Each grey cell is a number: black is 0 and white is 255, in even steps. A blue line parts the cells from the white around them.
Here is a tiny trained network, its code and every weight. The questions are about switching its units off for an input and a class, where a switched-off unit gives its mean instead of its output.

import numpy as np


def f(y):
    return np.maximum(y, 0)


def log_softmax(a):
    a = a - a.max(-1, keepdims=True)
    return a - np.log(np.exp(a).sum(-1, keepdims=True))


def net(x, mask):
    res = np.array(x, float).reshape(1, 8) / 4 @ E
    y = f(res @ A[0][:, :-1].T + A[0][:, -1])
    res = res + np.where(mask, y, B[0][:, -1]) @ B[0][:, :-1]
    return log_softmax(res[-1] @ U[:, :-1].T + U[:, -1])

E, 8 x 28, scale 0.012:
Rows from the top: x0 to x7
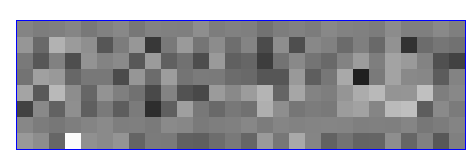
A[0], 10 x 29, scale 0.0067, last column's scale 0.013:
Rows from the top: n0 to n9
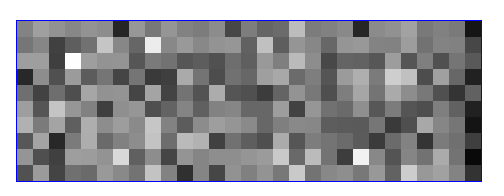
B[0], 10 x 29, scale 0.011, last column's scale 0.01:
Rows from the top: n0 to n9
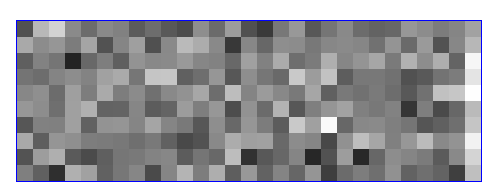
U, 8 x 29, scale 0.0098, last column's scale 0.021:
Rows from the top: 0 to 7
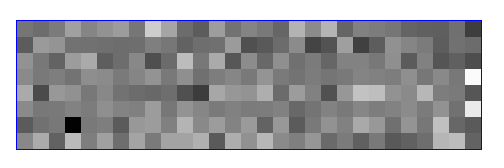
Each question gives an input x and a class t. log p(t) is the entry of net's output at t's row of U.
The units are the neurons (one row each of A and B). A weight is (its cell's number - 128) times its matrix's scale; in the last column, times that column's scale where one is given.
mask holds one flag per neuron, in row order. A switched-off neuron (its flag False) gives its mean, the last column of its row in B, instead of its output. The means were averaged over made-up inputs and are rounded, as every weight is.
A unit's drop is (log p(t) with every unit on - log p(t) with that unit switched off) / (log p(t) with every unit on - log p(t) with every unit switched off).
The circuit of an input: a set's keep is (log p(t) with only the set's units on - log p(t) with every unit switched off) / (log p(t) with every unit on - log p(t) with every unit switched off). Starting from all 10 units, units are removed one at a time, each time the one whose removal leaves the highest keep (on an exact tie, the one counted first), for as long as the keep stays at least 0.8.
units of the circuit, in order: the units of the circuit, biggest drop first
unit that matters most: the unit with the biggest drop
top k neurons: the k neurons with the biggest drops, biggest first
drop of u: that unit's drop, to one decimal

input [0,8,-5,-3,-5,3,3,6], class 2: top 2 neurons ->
[n5 n4]
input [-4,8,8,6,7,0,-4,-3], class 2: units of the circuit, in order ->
[n5]
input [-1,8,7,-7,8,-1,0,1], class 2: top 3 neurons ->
[n5 n7 n0]
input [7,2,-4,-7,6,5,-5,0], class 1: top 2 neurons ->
[n8 n7]
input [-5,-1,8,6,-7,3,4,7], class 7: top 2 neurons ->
[n4 n8]
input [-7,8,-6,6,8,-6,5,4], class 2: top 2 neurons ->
[n7 n5]
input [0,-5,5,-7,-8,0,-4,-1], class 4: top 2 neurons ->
[n7 n0]
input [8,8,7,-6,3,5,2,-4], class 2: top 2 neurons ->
[n5 n2]
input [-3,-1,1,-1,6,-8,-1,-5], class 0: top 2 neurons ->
[n6 n7]
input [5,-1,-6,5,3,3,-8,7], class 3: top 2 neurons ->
[n4 n2]
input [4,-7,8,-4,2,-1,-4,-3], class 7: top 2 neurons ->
[n4 n5]
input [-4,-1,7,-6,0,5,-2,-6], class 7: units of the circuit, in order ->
[n4 n2]
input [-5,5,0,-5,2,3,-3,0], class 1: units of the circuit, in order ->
[n8 n2]
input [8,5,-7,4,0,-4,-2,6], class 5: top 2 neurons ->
[n4 n2]
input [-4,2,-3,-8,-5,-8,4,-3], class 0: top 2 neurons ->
[n6 n0]
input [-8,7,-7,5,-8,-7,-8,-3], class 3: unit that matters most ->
n3
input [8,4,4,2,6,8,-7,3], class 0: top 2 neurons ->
[n3 n7]
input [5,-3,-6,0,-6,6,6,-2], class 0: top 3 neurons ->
[n3 n4 n2]
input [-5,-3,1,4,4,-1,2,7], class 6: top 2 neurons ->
[n2 n7]
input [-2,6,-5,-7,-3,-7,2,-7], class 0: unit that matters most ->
n6
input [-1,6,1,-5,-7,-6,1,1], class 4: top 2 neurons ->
[n7 n3]
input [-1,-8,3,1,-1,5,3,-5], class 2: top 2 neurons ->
[n9 n1]
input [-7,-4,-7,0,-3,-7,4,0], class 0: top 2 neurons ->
[n6 n4]
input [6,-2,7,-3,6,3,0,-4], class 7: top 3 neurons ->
[n4 n7 n2]
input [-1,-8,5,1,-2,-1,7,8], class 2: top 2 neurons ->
[n9 n1]
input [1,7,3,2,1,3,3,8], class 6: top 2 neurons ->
[n2 n9]
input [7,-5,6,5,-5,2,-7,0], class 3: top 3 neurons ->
[n8 n7 n4]
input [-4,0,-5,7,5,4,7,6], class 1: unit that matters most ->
n0
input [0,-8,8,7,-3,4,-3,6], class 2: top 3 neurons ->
[n9 n1 n8]
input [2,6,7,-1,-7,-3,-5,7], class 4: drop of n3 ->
0.0
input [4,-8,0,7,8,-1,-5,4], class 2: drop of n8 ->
0.2
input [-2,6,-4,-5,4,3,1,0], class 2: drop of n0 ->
0.1
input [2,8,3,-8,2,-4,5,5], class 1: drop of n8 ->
1.6
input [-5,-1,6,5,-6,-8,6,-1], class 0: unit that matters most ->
n6
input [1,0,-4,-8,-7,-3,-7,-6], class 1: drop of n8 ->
0.9
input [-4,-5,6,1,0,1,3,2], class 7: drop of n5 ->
0.1
